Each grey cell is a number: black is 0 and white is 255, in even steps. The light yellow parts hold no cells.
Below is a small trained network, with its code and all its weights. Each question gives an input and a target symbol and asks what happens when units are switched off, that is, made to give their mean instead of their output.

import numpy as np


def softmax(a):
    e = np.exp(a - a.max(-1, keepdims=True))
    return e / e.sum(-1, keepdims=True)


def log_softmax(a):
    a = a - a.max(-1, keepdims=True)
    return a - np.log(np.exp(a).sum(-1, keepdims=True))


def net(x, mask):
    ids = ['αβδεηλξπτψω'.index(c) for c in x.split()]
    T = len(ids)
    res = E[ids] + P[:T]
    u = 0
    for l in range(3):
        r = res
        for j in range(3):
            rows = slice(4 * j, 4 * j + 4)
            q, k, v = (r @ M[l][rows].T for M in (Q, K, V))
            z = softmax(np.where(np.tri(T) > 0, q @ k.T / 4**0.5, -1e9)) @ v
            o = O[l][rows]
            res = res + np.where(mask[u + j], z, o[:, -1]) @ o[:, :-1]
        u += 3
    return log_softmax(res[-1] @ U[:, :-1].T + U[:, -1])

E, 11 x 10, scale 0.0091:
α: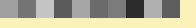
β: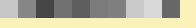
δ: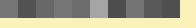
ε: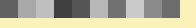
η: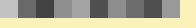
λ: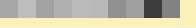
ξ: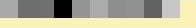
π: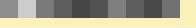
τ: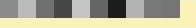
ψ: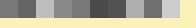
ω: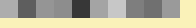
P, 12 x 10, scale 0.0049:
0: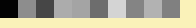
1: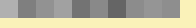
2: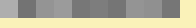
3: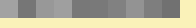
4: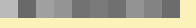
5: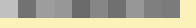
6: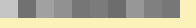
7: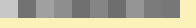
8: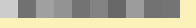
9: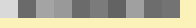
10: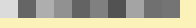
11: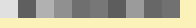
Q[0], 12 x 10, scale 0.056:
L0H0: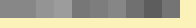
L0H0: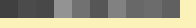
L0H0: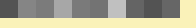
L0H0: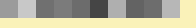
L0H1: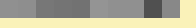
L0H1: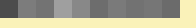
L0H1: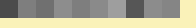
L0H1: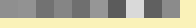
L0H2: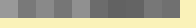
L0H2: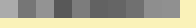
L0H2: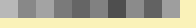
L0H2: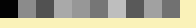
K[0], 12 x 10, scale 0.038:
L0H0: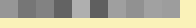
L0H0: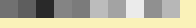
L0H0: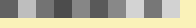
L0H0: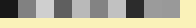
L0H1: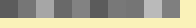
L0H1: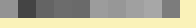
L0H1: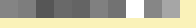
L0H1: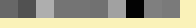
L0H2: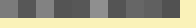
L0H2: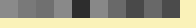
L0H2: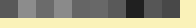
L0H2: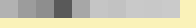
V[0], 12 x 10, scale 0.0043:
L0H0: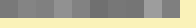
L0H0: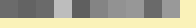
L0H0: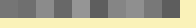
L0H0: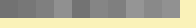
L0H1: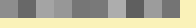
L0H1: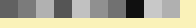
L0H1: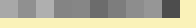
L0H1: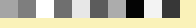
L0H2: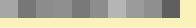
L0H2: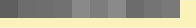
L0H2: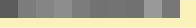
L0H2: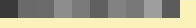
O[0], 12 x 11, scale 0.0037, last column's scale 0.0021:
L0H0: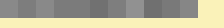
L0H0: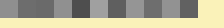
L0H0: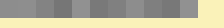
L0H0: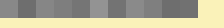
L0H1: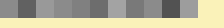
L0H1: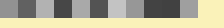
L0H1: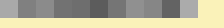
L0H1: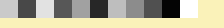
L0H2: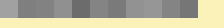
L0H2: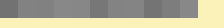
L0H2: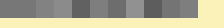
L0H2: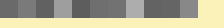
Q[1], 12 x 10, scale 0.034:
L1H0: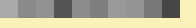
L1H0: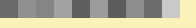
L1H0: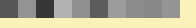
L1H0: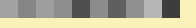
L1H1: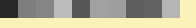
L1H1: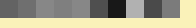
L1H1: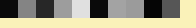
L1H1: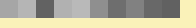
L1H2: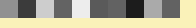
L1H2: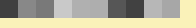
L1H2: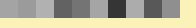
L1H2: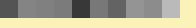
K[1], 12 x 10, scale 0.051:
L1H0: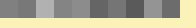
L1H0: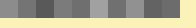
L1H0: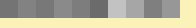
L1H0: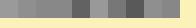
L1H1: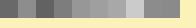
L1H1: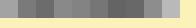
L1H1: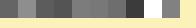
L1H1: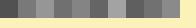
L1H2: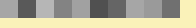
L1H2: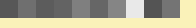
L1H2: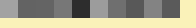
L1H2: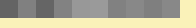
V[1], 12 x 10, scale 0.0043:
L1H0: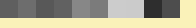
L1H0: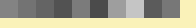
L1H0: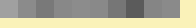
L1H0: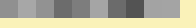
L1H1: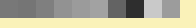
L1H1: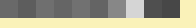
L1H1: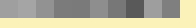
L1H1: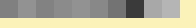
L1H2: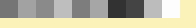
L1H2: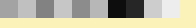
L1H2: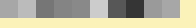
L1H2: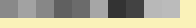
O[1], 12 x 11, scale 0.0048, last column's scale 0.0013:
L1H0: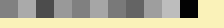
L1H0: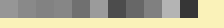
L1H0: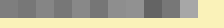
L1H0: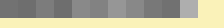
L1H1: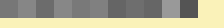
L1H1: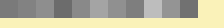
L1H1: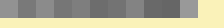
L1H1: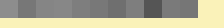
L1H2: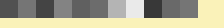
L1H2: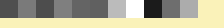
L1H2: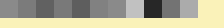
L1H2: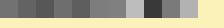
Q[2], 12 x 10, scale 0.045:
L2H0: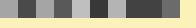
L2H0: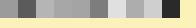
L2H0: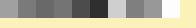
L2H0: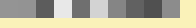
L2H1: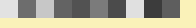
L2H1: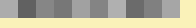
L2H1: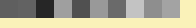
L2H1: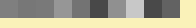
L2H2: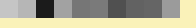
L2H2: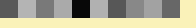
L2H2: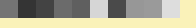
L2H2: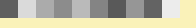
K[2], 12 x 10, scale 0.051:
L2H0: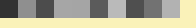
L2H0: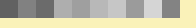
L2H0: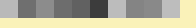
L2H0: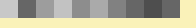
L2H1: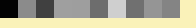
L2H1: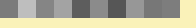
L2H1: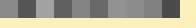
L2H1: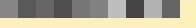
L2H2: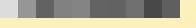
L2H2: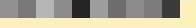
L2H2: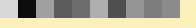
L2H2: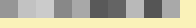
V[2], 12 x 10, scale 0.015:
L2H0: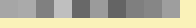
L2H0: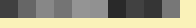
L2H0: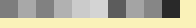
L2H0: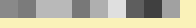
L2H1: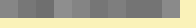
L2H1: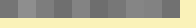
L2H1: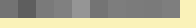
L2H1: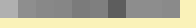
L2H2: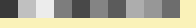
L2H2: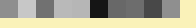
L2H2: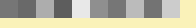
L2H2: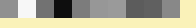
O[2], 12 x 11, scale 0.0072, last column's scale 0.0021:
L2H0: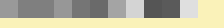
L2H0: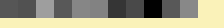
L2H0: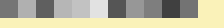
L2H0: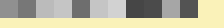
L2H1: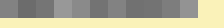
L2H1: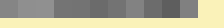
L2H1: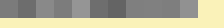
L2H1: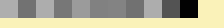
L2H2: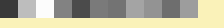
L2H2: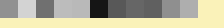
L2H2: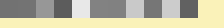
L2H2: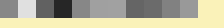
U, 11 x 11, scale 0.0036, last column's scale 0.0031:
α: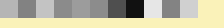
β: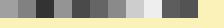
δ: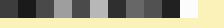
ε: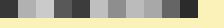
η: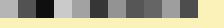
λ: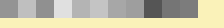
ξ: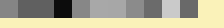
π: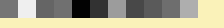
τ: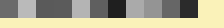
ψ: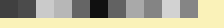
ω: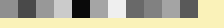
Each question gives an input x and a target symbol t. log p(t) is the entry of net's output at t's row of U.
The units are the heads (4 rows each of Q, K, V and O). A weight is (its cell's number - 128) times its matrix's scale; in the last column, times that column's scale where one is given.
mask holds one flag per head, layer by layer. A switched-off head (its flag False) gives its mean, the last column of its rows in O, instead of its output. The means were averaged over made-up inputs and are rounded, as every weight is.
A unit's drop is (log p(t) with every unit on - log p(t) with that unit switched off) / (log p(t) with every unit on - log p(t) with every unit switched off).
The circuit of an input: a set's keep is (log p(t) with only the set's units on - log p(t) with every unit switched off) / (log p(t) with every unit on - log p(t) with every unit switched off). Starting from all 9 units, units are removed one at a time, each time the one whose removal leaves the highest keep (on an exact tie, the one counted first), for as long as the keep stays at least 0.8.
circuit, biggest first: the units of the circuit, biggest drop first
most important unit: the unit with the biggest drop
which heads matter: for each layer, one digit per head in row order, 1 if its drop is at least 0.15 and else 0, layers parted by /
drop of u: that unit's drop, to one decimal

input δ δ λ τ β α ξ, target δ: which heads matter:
010 / 000 / 101
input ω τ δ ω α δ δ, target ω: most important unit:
L0H1
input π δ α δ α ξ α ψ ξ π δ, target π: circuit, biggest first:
(L0H1, L2H2)
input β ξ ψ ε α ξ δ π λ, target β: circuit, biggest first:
(L2H0, L0H1)
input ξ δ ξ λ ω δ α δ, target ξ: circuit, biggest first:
(L2H2, L0H1)
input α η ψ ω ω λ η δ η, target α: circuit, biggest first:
(L0H1, L1H2, L2H0)
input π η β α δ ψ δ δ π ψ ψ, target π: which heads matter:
010 / 000 / 001
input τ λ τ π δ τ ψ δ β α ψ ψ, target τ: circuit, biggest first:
(L2H0, L2H2)
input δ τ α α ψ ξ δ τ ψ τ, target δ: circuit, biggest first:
(L0H1, L2H0, L2H2)
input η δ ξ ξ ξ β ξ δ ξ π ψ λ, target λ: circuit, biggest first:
(L0H1, L2H0)
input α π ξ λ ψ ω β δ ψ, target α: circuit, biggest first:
(L0H1, L1H2, L2H0)
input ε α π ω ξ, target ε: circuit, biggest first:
(L2H2, L0H1)
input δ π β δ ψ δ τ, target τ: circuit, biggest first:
(L2H0, L0H1, L2H2)
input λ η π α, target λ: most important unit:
L2H0
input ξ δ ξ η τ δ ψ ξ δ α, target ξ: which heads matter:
000 / 000 / 001
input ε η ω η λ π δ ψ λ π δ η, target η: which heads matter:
000 / 000 / 001
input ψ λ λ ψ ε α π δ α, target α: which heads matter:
010 / 001 / 000
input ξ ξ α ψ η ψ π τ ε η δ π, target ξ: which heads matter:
010 / 000 / 001
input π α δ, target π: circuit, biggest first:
(L2H2, L0H1)
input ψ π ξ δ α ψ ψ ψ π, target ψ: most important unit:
L0H1
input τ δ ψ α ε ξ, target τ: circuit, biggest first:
(L2H0, L2H2, L0H1)
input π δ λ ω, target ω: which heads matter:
010 / 000 / 101
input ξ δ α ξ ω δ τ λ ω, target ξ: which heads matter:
000 / 000 / 001
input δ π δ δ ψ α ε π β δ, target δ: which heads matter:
000 / 000 / 101
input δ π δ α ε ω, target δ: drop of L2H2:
0.3
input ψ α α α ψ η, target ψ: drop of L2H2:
0.7
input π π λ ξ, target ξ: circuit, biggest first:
(L2H2)
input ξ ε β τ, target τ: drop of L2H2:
0.3
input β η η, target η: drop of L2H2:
1.0
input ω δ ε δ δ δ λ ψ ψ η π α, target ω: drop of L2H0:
0.6
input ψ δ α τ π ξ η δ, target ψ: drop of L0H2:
0.0
